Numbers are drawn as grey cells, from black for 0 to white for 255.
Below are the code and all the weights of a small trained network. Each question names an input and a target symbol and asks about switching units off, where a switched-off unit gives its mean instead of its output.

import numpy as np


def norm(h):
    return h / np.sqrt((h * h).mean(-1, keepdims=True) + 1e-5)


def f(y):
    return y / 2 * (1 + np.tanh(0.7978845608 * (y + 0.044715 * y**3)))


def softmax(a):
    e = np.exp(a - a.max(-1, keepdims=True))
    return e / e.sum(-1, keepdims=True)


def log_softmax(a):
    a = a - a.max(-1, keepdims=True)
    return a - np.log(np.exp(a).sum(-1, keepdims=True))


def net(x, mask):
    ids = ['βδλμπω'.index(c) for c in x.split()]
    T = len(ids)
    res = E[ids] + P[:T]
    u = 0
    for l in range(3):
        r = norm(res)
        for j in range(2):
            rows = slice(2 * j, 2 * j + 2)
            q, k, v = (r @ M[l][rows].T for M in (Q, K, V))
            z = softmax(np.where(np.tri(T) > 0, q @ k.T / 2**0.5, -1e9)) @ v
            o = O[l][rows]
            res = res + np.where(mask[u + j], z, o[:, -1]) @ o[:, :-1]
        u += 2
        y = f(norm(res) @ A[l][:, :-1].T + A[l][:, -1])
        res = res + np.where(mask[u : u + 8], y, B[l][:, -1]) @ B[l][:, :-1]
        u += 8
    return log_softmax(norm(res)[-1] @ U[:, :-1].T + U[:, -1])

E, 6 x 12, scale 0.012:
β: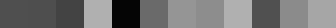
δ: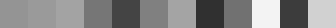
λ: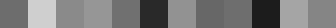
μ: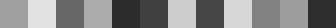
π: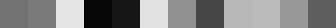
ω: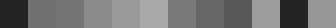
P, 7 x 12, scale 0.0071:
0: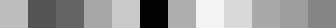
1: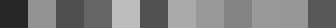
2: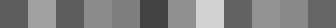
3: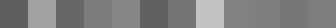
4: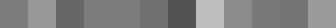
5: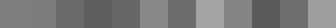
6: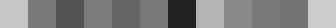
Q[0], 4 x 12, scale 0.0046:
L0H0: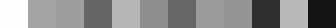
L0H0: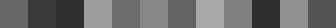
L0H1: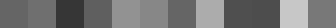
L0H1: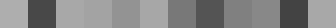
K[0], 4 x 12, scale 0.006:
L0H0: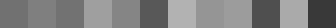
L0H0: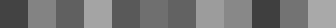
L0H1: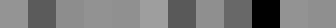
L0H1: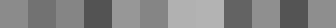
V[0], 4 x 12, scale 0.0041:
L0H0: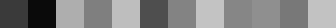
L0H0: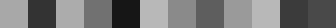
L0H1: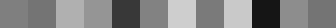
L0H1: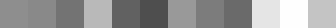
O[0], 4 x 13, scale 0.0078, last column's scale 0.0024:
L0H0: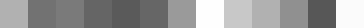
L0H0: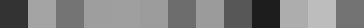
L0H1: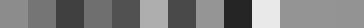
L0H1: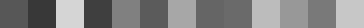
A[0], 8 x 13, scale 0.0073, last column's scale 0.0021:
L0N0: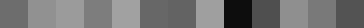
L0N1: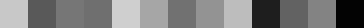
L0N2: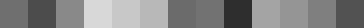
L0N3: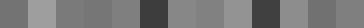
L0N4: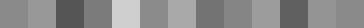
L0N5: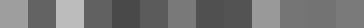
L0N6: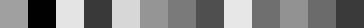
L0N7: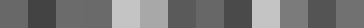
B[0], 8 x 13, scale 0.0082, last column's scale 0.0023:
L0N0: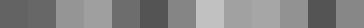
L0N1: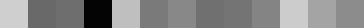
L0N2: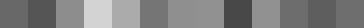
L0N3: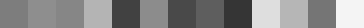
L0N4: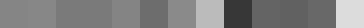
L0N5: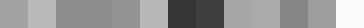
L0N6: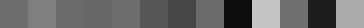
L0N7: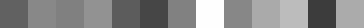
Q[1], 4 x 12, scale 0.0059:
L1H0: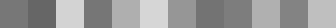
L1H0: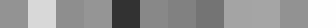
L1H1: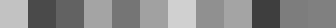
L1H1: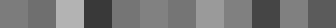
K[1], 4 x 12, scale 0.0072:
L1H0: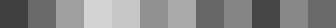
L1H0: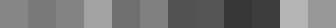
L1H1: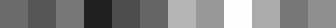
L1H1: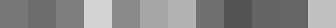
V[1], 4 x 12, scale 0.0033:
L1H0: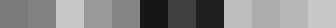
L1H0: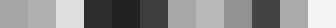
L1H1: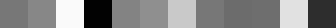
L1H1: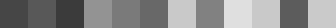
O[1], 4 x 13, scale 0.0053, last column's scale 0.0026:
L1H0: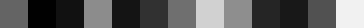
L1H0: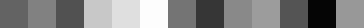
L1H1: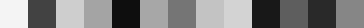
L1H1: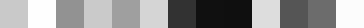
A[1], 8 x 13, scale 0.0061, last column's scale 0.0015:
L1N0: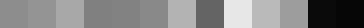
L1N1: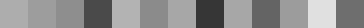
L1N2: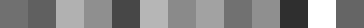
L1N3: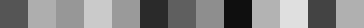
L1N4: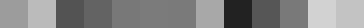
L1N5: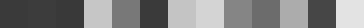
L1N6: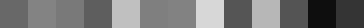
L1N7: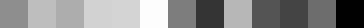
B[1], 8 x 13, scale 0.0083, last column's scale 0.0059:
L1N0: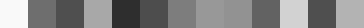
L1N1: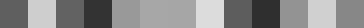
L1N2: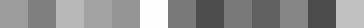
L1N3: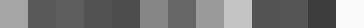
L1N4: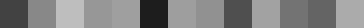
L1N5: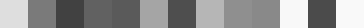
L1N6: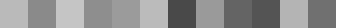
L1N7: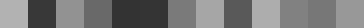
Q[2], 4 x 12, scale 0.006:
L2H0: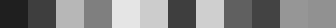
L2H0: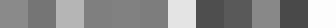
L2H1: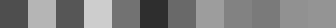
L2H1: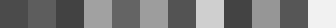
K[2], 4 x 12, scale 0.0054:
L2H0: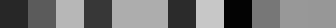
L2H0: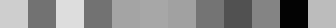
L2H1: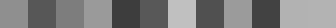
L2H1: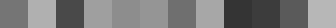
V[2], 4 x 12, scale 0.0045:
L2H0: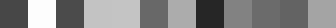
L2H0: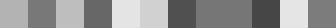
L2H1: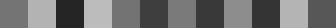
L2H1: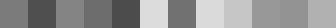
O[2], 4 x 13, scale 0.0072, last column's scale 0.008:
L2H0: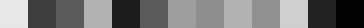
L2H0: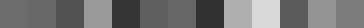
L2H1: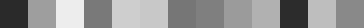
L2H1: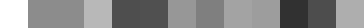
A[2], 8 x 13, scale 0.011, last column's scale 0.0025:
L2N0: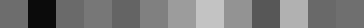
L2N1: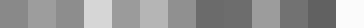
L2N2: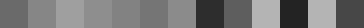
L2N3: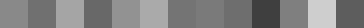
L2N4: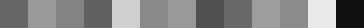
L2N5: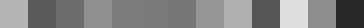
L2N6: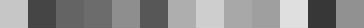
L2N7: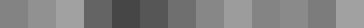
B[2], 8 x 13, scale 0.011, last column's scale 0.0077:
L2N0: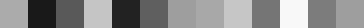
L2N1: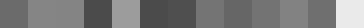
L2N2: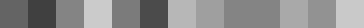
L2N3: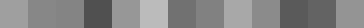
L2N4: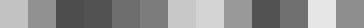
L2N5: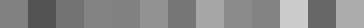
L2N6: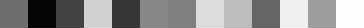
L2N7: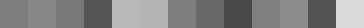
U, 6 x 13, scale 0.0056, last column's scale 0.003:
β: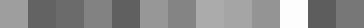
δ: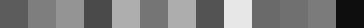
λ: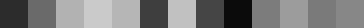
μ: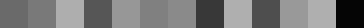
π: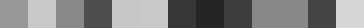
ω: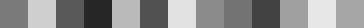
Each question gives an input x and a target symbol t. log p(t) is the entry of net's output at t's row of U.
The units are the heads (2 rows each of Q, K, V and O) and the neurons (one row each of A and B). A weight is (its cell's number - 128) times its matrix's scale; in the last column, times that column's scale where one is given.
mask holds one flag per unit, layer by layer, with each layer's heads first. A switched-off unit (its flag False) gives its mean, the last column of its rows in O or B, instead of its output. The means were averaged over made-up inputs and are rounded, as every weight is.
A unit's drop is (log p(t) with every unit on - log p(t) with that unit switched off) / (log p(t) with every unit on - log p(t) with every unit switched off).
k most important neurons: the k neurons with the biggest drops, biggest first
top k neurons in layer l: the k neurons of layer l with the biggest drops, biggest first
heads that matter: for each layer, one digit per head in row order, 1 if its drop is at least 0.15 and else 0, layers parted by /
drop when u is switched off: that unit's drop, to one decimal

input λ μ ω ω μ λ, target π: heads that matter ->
10 / 00 / 11
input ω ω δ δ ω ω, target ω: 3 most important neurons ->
(L0N1, L1N1, L2N4)
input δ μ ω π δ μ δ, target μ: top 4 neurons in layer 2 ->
(L2N2, L2N3, L2N6, L2N7)
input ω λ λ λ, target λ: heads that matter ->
11 / 10 / 01
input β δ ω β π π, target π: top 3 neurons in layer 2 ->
(L2N6, L2N3, L2N0)
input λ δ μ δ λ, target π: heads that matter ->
10 / 00 / 10
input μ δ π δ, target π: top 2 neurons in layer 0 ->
(L0N6, L0N5)
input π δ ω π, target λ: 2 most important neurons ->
(L0N6, L2N2)
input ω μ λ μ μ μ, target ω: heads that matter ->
11 / 00 / 01
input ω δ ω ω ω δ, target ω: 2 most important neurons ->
(L1N1, L2N4)
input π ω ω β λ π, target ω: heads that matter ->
10 / 00 / 00
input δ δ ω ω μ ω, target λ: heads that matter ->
01 / 00 / 10
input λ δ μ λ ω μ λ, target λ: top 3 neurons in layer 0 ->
(L0N5, L0N0, L0N3)
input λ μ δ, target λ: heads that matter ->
00 / 10 / 10
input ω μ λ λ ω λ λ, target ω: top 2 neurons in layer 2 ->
(L2N4, L2N6)
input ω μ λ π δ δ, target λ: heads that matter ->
10 / 10 / 10
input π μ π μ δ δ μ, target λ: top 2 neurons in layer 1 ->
(L1N5, L1N0)
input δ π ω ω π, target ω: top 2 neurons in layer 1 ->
(L1N5, L1N6)
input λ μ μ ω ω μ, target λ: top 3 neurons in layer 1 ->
(L1N5, L1N3, L1N0)
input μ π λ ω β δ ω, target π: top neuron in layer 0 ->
(L0N7)
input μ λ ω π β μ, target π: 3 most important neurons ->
(L1N5, L2N6, L0N5)
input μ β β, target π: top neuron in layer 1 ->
(L1N0)
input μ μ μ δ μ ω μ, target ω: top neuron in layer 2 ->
(L2N4)
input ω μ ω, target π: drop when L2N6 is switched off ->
0.2
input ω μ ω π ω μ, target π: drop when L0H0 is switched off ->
1.2
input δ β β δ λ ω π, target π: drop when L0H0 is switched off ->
-0.1
